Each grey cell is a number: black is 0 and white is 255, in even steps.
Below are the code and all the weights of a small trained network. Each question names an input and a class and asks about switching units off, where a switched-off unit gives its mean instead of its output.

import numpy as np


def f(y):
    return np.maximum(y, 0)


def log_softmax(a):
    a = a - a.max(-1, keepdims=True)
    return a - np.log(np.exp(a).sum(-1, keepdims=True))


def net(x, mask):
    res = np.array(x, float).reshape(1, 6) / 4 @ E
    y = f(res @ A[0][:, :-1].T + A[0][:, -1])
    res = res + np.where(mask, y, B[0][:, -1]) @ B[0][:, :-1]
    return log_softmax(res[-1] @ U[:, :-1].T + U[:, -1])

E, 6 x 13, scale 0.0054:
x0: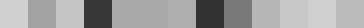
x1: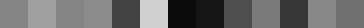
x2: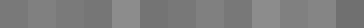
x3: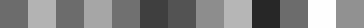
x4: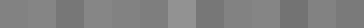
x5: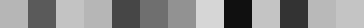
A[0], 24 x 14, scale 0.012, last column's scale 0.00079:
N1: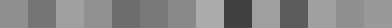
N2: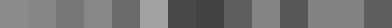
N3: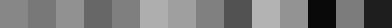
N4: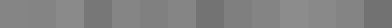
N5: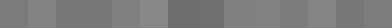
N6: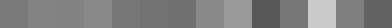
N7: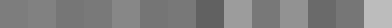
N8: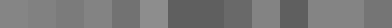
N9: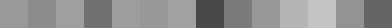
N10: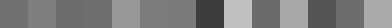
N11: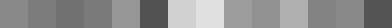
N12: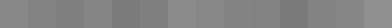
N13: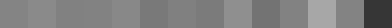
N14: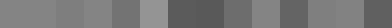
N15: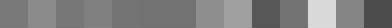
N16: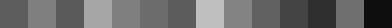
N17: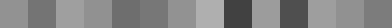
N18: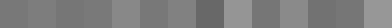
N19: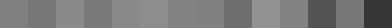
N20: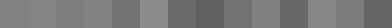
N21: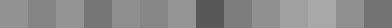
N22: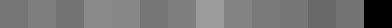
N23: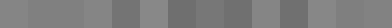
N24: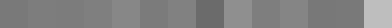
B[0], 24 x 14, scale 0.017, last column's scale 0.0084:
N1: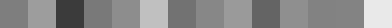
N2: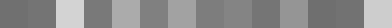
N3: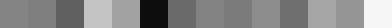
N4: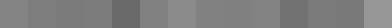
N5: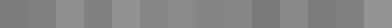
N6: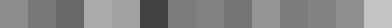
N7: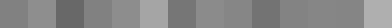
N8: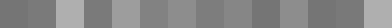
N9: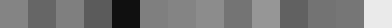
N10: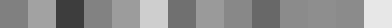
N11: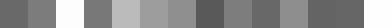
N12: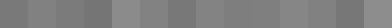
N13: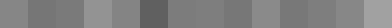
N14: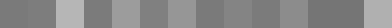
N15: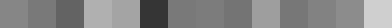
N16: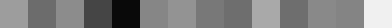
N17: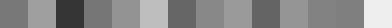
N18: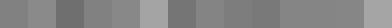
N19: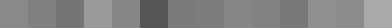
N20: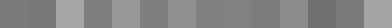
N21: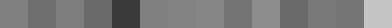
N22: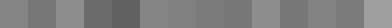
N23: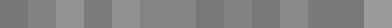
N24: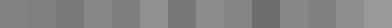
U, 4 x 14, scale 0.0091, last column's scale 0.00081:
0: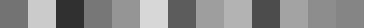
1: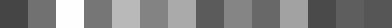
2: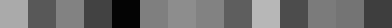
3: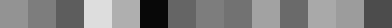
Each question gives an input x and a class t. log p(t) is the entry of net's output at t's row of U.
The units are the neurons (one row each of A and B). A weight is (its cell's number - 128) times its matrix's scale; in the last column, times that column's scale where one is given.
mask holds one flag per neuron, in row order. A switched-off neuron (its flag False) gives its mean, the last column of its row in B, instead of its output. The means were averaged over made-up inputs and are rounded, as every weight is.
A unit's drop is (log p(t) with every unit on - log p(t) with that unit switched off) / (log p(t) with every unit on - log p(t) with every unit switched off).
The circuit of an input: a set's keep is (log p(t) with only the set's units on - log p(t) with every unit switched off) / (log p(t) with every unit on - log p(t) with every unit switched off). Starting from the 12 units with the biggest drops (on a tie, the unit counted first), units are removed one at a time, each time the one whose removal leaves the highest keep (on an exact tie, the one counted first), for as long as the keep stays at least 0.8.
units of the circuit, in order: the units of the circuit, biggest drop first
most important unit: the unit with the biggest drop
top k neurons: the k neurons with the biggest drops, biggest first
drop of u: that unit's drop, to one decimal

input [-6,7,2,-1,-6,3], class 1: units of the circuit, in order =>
(N2)
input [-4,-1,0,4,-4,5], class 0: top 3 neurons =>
(N3, N17, N1)
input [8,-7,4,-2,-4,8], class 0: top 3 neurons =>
(N17, N1, N16)
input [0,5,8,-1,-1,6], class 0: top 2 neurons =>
(N17, N1)
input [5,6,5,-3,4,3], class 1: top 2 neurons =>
(N2, N16)
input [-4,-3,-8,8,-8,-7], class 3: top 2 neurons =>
(N15, N6)
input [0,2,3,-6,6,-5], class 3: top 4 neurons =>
(N3, N17, N1, N19)
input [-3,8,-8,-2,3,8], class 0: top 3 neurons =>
(N17, N1, N11)
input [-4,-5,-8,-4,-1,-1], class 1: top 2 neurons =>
(N11, N9)
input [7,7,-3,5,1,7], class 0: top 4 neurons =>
(N17, N1, N11, N16)
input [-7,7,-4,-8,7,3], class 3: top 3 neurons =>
(N3, N11, N9)
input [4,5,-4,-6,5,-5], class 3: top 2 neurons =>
(N3, N11)
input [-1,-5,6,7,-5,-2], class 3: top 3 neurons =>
(N15, N6, N2)
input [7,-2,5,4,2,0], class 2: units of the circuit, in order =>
(N9)
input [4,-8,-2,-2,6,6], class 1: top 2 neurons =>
(N11, N10)
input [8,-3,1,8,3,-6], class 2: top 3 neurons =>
(N9, N3, N21)
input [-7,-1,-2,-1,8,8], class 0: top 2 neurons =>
(N17, N1)
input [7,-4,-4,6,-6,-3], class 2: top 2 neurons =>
(N9, N3)
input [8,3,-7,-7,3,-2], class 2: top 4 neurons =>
(N9, N21, N15, N6)
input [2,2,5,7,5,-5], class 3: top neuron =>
(N15)
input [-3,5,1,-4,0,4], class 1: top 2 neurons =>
(N2, N10)
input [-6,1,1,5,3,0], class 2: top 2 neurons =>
(N16, N3)
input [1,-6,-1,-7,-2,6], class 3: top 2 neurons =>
(N3, N10)
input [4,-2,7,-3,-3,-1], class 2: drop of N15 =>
0.2
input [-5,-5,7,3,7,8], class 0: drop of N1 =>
0.1
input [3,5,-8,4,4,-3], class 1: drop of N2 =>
0.3
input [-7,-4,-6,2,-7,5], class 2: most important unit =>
N16
